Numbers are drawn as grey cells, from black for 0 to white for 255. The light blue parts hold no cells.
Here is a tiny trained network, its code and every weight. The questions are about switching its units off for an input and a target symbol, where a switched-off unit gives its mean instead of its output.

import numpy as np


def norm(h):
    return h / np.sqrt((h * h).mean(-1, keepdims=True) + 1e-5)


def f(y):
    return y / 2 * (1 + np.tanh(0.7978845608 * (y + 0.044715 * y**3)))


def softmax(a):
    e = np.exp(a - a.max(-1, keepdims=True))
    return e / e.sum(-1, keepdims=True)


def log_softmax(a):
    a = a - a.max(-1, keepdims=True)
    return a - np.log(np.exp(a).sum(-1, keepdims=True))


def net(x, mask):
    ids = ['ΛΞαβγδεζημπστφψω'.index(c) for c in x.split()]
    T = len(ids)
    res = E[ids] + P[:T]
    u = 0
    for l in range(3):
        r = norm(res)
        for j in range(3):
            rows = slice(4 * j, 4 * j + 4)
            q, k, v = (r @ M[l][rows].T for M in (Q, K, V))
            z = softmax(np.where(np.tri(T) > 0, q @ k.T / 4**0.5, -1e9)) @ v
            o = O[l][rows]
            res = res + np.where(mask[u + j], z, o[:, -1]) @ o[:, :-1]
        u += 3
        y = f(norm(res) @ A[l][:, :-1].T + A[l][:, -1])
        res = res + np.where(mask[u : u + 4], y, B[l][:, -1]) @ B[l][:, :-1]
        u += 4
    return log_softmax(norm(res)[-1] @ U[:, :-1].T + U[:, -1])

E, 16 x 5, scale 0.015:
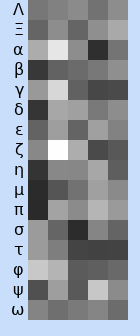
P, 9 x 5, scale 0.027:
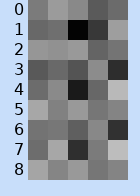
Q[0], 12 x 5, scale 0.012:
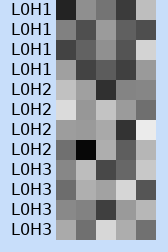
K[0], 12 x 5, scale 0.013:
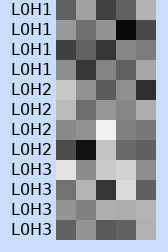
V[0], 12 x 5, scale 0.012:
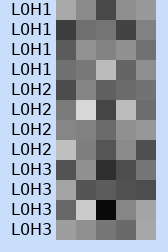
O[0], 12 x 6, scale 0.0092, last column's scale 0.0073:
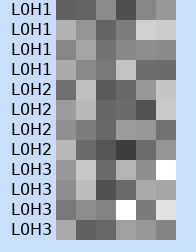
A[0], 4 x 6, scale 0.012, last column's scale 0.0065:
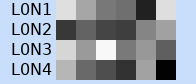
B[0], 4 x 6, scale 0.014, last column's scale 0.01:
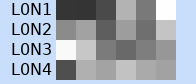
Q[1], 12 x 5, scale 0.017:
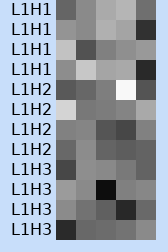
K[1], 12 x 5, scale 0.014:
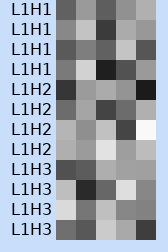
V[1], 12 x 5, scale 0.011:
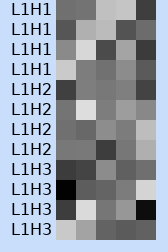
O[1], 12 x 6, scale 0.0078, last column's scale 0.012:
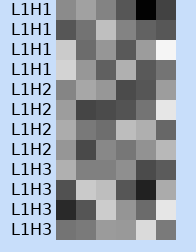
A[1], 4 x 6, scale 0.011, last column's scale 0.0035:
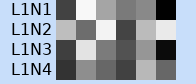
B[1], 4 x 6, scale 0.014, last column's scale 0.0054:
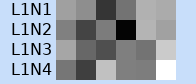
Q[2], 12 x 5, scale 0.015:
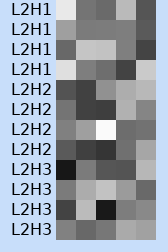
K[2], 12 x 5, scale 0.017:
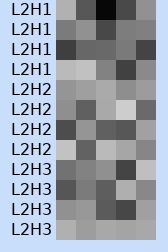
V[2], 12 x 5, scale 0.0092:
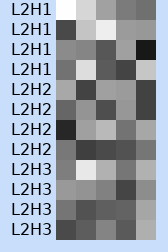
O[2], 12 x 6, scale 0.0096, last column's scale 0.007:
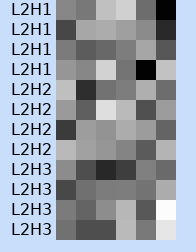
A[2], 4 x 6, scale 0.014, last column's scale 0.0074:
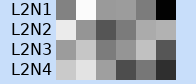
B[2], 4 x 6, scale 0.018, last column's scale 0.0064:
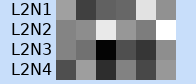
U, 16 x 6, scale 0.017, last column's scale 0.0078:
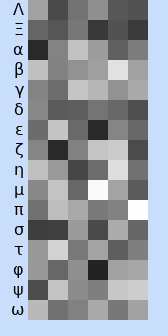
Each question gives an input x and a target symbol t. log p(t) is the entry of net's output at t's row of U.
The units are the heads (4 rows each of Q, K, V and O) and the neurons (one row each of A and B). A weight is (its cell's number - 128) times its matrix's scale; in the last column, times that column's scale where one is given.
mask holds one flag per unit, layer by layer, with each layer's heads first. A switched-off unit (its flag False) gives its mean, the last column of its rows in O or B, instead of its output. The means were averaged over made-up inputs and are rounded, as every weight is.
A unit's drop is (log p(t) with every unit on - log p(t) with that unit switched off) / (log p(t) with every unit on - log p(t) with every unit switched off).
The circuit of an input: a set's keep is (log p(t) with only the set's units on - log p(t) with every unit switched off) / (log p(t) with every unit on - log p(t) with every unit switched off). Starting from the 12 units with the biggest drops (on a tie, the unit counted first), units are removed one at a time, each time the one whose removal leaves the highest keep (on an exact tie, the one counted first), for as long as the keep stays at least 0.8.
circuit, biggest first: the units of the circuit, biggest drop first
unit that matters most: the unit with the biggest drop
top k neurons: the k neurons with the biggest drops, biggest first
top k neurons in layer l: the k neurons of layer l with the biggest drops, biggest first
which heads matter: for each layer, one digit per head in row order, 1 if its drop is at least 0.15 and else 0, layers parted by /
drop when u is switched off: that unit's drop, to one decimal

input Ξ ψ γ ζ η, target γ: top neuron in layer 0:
(L0N1)
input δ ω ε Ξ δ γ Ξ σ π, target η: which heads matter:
001 / 000 / 000
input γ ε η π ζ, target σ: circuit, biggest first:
(L0H3, L1N4)
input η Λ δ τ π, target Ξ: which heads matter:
001 / 000 / 100
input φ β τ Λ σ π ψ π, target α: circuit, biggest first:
(L0H3, L2H1, L0N1)
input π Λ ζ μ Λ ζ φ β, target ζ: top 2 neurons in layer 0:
(L0N1, L0N3)
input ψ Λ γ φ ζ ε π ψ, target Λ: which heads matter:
111 / 000 / 010
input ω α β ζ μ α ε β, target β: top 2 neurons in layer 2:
(L2N2, L2N4)
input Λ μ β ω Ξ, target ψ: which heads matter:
011 / 000 / 110
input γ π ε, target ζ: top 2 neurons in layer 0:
(L0N1, L0N4)
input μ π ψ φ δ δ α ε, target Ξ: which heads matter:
001 / 000 / 001
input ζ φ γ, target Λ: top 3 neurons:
(L0N1, L0N3, L0N4)
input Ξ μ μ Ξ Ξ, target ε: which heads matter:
011 / 001 / 000
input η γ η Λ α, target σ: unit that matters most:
L0H3
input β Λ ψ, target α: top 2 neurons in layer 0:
(L0N3, L0N2)
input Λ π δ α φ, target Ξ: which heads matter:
001 / 000 / 100
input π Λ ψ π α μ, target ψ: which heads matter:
011 / 000 / 000
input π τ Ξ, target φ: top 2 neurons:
(L1N2, L0N2)
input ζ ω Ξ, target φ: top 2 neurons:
(L1N2, L0N1)
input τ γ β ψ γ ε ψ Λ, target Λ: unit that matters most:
L0H1
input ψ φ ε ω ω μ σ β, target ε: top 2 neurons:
(L0N2, L0N1)
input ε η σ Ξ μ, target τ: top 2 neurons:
(L0N1, L0N2)
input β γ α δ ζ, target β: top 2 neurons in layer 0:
(L0N1, L0N3)
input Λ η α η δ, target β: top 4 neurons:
(L0N1, L0N3, L2N2, L0N2)
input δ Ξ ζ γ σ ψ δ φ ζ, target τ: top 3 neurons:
(L0N3, L2N4, L2N2)
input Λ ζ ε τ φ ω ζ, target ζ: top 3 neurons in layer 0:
(L0N1, L0N3, L0N4)
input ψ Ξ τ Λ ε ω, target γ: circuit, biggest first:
(L2H3)
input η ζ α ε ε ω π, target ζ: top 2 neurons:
(L0N4, L0N3)
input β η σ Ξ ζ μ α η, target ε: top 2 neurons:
(L0N2, L0N1)
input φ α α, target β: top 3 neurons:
(L0N3, L0N1, L2N2)
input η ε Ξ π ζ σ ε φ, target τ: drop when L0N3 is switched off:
0.1
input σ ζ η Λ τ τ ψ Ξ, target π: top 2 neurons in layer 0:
(L0N2, L0N1)
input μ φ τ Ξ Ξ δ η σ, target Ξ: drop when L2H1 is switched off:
0.2
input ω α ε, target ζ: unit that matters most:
L2H1
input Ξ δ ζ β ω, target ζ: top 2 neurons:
(L0N1, L0N3)
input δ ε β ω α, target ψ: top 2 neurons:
(L0N4, L0N1)
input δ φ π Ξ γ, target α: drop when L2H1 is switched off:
0.4
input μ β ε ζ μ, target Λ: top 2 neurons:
(L0N1, L1N1)
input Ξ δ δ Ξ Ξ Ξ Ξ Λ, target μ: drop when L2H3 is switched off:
-0.1
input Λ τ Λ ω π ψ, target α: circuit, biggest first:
(L0H1)
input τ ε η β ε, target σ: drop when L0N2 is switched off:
-0.1
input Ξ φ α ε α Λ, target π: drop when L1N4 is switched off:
0.0
